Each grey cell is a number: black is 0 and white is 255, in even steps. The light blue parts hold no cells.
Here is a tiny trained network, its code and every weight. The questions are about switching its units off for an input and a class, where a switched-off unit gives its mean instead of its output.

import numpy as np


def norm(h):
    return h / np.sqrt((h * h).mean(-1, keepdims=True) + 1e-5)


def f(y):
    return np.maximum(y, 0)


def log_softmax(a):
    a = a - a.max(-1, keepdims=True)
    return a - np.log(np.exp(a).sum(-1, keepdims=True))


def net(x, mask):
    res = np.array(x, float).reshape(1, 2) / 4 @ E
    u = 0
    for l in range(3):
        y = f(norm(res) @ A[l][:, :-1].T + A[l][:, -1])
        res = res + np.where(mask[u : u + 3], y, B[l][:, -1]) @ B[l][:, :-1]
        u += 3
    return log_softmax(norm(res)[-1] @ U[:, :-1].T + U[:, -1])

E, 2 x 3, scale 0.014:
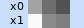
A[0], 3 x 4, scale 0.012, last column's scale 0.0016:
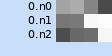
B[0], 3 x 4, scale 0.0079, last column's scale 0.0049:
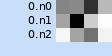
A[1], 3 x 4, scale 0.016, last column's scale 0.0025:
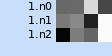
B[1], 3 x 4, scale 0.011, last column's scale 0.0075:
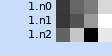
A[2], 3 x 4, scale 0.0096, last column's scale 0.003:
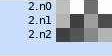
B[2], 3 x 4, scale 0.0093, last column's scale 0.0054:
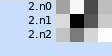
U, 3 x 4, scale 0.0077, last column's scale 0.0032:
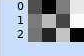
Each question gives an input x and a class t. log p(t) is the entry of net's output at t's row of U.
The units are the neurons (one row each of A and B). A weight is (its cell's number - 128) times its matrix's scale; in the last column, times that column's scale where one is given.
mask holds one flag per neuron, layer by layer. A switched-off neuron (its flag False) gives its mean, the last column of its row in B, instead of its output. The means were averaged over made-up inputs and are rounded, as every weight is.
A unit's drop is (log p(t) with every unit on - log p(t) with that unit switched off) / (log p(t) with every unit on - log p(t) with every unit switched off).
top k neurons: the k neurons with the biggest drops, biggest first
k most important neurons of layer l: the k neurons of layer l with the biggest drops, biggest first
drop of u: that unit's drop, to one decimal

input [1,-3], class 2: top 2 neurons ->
(0.n2, 1.n2)
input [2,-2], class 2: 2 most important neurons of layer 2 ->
(2.n2, 2.n1)
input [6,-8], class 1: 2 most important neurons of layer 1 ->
(1.n2, 1.n0)
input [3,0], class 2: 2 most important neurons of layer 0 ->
(0.n1, 0.n0)
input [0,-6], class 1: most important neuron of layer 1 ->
(1.n2)
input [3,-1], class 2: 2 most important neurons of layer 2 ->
(2.n2, 2.n1)
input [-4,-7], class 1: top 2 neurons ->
(1.n2, 1.n1)
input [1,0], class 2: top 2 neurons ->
(1.n2, 2.n2)
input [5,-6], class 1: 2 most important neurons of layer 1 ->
(1.n2, 1.n0)
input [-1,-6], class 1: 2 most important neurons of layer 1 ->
(1.n2, 1.n1)
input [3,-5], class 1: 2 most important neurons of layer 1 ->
(1.n2, 1.n0)
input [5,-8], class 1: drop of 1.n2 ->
0.9
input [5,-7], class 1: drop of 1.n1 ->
-0.1
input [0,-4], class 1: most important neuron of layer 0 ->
(0.n1)
